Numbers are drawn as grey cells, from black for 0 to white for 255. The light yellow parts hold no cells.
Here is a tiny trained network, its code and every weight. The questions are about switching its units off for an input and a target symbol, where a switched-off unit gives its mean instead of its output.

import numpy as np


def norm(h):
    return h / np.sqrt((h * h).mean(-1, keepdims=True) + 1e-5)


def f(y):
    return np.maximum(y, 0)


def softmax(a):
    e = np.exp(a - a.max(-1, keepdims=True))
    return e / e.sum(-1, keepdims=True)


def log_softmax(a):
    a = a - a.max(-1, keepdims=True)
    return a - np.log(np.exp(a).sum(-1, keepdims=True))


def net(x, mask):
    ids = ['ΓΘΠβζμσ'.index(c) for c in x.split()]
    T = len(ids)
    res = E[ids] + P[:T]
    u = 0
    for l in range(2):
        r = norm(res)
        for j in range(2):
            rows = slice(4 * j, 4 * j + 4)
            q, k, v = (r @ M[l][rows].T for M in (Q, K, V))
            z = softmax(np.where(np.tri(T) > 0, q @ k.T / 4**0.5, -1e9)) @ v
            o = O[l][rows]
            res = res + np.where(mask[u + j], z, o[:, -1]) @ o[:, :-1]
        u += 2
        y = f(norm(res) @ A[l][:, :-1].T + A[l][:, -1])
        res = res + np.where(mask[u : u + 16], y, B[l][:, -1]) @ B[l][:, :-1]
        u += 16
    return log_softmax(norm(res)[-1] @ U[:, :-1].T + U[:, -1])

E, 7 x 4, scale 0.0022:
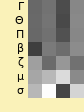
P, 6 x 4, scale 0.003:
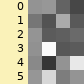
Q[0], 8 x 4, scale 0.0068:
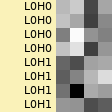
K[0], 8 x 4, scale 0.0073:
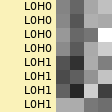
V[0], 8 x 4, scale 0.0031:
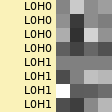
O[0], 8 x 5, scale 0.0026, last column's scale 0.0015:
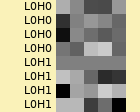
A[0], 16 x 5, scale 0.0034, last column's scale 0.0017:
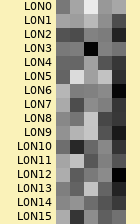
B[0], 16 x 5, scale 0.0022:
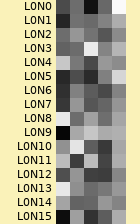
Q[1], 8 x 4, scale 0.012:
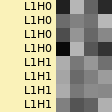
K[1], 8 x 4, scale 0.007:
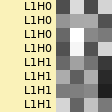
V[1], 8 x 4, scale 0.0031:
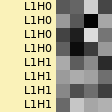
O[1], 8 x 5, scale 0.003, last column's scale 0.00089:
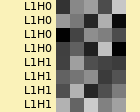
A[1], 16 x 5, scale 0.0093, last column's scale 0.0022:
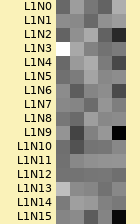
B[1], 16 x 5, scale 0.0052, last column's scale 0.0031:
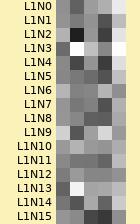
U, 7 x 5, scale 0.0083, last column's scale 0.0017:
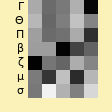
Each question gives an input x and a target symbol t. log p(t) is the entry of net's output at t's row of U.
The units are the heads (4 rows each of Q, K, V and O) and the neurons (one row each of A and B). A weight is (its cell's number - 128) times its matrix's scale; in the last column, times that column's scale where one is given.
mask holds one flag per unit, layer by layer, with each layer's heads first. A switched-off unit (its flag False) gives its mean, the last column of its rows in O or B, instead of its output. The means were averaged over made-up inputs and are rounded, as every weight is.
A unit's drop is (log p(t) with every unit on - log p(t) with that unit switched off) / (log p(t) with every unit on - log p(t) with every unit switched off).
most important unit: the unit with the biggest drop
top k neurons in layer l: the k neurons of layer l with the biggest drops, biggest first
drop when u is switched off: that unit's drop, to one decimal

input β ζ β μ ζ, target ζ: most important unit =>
L1H0
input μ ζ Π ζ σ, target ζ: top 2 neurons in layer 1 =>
L1N3, L1N2
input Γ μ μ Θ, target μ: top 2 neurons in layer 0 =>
L0N0, L0N3
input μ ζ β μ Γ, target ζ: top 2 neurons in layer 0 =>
L0N8, L0N5
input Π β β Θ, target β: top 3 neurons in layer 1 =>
L1N3, L1N0, L1N7
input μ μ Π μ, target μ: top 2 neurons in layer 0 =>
L0N9, L0N5
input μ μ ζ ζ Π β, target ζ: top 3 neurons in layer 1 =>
L1N2, L1N3, L1N4
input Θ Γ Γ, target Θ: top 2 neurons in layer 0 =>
L0N15, L0N0
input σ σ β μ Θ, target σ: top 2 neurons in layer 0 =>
L0N11, L0N10
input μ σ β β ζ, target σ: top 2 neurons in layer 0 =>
L0N11, L0N10
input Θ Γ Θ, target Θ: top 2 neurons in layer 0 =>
L0N15, L0N0
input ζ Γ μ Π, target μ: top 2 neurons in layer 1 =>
L1N3, L1N13
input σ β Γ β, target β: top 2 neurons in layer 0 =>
L0N5, L0N9
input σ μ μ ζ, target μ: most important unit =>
L0H0
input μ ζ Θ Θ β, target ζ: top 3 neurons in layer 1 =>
L1N3, L1N2, L1N13
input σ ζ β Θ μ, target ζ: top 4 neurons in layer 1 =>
L1N2, L1N3, L1N4, L1N13
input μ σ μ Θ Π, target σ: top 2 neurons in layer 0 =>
L0N0, L0N11
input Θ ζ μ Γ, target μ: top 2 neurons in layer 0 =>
L0N0, L0N15
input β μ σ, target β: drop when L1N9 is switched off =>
0.1
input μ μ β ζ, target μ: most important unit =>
L0H1
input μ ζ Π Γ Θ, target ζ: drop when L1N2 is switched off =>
0.2
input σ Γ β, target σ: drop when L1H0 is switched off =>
1.3
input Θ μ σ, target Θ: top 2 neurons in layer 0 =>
L0N0, L0N3
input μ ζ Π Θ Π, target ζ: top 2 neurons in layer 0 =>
L0N8, L0N5
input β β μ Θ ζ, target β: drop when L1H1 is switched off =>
0.7
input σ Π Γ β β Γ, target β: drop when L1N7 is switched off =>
0.2
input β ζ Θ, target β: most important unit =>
L1H0
